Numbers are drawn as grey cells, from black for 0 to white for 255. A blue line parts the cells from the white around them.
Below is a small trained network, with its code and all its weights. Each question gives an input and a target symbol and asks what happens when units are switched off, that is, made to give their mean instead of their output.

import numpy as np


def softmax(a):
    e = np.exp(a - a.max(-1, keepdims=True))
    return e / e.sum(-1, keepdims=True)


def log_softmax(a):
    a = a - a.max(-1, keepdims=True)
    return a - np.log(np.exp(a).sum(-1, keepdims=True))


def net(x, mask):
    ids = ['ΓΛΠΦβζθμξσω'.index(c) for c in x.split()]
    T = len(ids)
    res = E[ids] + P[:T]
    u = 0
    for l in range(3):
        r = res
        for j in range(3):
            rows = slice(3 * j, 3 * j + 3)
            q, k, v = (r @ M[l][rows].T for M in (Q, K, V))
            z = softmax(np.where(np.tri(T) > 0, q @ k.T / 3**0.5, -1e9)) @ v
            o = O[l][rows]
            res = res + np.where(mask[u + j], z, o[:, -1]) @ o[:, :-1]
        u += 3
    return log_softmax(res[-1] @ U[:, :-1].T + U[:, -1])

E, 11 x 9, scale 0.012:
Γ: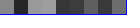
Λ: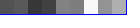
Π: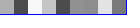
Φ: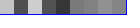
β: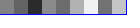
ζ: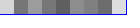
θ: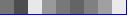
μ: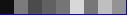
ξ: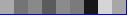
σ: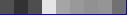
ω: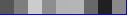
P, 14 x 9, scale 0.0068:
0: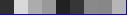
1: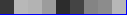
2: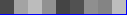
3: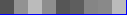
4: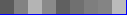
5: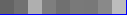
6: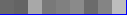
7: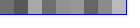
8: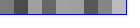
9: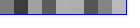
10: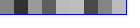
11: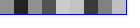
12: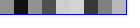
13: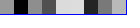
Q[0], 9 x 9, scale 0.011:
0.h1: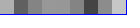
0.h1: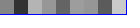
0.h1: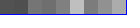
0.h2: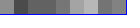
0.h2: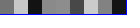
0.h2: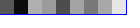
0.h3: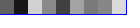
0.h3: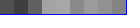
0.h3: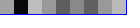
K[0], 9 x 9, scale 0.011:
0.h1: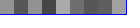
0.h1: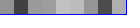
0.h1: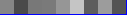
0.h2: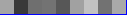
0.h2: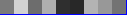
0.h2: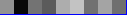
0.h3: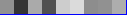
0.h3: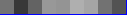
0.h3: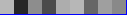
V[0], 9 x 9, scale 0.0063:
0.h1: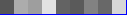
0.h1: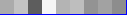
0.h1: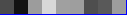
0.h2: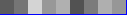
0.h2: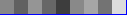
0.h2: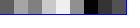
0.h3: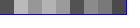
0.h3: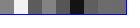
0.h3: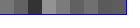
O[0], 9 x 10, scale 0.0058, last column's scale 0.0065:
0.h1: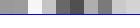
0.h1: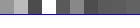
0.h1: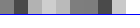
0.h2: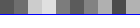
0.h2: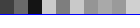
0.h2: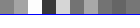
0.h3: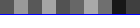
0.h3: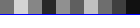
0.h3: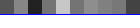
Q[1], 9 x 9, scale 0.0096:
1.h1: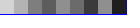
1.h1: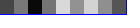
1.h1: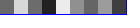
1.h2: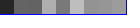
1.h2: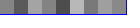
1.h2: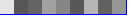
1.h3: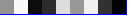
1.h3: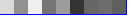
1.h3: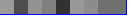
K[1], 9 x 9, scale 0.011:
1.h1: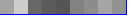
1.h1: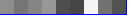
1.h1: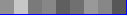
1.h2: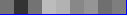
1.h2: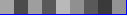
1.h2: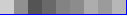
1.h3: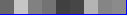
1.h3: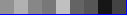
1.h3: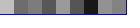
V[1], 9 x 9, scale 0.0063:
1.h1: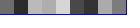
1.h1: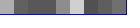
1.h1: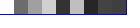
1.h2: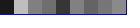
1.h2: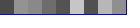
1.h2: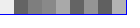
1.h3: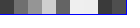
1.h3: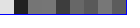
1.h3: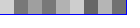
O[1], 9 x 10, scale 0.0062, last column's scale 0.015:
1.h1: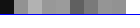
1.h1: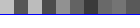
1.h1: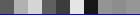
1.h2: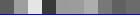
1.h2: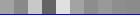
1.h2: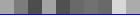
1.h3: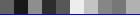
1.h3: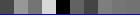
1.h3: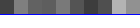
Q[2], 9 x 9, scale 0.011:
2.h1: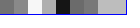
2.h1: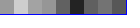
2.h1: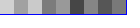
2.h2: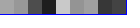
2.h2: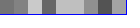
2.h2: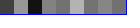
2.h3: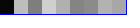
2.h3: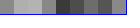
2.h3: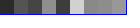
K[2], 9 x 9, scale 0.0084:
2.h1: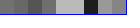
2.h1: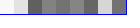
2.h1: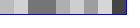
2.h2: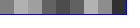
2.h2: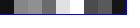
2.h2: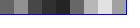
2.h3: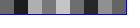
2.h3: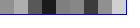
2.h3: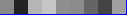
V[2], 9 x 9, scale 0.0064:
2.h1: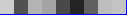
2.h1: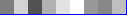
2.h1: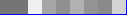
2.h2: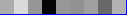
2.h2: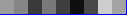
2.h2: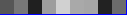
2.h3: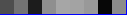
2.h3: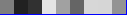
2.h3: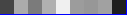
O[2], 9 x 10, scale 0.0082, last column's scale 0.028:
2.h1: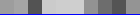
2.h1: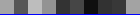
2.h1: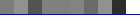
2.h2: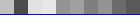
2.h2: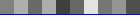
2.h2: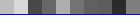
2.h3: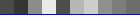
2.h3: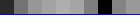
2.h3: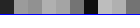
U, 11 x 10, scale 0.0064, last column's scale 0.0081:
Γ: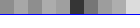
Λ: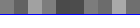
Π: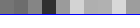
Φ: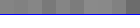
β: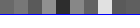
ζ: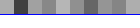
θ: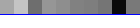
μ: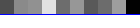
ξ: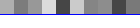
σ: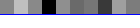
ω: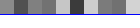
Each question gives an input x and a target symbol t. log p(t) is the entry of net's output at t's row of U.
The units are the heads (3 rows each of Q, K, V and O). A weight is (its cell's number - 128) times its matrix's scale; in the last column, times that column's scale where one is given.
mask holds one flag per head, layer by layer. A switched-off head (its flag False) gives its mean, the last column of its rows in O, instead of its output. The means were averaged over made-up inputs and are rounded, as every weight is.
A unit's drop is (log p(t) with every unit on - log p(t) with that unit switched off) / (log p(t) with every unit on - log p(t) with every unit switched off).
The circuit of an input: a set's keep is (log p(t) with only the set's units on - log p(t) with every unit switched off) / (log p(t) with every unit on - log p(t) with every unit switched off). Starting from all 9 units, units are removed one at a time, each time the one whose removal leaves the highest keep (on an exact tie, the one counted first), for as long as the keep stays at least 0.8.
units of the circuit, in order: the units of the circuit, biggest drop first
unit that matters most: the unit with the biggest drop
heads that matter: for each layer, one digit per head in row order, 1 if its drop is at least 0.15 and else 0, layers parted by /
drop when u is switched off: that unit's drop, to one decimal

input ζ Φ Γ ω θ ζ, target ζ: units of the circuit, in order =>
2.h2; 1.h3; 0.h2
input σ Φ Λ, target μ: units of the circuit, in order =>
2.h3; 1.h1
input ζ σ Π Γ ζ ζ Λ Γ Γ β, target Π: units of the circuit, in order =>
2.h1
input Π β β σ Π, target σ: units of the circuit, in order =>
2.h3; 2.h2; 0.h3
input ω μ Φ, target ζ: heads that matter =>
000 / 001 / 010
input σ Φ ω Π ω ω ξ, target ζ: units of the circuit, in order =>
2.h2; 1.h3; 0.h2
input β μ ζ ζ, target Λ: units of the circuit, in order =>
2.h1; 2.h2; 1.h2; 1.h3
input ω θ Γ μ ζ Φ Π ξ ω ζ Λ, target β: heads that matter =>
010 / 000 / 001
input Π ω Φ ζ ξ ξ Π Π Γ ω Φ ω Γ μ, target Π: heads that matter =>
000 / 100 / 100
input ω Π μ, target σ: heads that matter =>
001 / 000 / 101
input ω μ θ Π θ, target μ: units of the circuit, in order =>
1.h1; 0.h2; 2.h3
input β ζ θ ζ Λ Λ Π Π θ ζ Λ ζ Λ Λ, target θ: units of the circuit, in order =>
2.h1; 0.h1; 2.h2
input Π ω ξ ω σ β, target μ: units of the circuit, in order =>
2.h3; 0.h3
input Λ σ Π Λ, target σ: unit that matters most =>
2.h3
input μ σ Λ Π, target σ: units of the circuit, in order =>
2.h3; 2.h2
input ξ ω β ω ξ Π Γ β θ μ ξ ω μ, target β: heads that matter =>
000 / 100 / 001
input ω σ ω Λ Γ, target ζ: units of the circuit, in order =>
2.h2; 1.h3; 0.h2
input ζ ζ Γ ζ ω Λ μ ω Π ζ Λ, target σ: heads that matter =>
011 / 000 / 011
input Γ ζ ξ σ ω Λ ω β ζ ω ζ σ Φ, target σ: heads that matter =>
001 / 010 / 010
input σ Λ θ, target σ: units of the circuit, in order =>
2.h2; 2.h3
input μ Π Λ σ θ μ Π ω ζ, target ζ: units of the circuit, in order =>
2.h2; 0.h2
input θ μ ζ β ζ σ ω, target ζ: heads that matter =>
010 / 001 / 010
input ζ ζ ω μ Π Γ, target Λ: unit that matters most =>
0.h3
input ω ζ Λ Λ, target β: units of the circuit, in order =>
0.h2; 2.h3
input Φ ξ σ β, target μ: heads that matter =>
000 / 000 / 001
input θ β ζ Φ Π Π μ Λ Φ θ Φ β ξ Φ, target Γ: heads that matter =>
000 / 001 / 111
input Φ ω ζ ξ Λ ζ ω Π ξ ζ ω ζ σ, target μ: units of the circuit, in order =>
2.h3
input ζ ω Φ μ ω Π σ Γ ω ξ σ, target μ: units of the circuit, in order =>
2.h3; 0.h3
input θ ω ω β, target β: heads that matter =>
010 / 000 / 101
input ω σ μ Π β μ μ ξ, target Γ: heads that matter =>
000 / 001 / 011
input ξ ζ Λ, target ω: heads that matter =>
001 / 100 / 100
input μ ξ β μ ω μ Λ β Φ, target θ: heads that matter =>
011 / 101 / 111
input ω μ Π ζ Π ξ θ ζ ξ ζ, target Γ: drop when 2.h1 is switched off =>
0.1
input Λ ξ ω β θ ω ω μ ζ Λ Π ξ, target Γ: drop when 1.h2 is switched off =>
0.0
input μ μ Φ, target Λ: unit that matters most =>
2.h1
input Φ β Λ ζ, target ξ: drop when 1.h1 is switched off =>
0.3
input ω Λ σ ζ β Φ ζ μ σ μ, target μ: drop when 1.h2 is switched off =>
0.1
